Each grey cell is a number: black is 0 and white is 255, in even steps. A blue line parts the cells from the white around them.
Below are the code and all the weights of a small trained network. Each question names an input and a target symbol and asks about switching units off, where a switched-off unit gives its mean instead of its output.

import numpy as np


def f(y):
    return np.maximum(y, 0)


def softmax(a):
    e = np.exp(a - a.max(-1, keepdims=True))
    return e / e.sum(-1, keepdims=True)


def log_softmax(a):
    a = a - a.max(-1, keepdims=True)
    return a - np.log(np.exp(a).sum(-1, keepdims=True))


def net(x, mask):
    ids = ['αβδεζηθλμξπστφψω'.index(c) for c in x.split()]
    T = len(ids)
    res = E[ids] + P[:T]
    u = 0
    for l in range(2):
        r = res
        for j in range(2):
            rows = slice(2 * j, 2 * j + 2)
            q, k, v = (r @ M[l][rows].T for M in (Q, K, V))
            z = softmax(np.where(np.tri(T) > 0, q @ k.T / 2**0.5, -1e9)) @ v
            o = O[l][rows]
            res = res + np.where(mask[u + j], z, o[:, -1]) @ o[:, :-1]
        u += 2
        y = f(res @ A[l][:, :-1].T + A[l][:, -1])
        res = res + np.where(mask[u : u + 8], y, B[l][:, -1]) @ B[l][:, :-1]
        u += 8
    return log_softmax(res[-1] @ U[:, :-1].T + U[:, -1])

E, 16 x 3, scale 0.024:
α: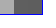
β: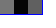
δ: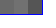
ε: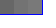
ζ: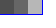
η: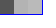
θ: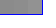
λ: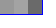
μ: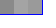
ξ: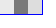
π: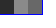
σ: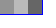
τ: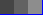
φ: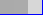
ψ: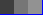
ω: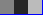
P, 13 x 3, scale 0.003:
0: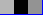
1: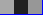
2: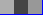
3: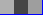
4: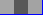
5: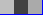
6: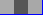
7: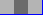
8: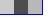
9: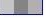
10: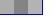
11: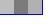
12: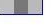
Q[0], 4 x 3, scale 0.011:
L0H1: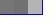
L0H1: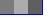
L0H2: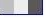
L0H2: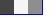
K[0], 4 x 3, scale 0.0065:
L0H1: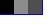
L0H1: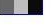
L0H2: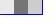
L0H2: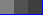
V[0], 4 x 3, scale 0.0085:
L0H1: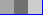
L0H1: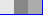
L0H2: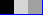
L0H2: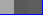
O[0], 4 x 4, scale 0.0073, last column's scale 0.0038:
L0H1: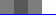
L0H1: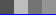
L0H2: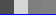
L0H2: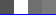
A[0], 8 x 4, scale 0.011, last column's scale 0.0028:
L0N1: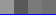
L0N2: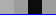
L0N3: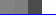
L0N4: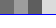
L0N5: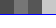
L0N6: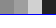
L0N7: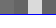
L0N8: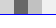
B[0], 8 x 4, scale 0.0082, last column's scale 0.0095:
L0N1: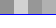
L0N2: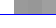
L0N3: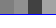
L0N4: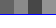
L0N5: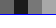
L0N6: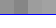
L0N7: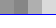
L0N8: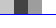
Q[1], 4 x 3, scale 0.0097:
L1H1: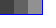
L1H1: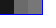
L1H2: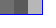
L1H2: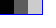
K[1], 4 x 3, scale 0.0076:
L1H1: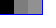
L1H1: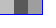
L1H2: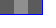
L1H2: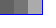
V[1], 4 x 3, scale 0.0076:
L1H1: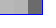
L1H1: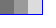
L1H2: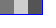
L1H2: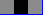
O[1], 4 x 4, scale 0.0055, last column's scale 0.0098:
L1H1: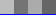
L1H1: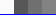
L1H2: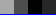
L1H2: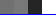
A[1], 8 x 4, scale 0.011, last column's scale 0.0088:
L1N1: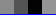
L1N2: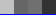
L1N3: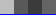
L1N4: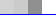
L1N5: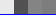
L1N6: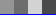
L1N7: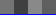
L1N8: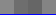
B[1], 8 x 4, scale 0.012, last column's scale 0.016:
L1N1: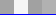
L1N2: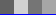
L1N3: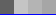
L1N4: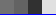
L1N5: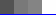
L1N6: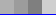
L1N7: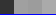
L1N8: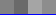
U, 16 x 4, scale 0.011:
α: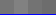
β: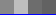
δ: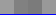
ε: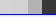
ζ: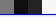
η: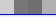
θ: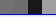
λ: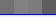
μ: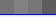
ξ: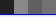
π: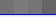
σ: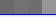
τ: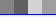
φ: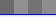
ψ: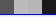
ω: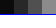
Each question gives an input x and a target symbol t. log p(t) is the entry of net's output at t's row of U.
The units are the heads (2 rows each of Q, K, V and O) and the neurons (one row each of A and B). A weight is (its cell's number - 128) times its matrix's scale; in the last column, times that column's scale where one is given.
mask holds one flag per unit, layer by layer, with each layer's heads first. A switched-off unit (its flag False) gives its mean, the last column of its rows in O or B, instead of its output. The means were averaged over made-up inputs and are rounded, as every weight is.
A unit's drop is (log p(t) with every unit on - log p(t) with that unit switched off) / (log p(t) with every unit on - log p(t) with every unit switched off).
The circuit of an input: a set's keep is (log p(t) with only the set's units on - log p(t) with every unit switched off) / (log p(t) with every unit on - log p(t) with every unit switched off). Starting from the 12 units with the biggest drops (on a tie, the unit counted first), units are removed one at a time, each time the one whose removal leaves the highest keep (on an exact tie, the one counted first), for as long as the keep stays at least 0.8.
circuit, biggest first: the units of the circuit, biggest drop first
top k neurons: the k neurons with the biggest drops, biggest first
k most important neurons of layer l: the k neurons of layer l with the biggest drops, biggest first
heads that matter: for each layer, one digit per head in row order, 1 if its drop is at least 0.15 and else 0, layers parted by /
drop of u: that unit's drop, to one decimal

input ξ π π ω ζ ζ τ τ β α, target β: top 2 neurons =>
L1N3, L1N1
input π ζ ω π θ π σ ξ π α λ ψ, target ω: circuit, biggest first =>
L1N1
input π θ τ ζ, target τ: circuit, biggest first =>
L1N4, L1N2
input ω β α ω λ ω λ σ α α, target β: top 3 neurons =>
L1N3, L1N2, L1N4
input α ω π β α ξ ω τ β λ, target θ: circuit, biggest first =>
L1N4, L0N2
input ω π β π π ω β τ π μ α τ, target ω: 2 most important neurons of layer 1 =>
L1N1, L1N6
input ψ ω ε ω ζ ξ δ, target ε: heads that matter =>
00 / 10
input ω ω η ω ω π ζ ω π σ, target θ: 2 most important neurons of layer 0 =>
L0N2, L0N5
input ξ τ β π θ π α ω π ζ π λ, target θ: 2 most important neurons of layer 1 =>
L1N4, L1N7
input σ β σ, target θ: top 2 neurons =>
L1N4, L0N2
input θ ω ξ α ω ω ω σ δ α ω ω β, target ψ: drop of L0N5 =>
0.1
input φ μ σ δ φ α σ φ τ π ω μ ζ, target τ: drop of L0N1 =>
0.2
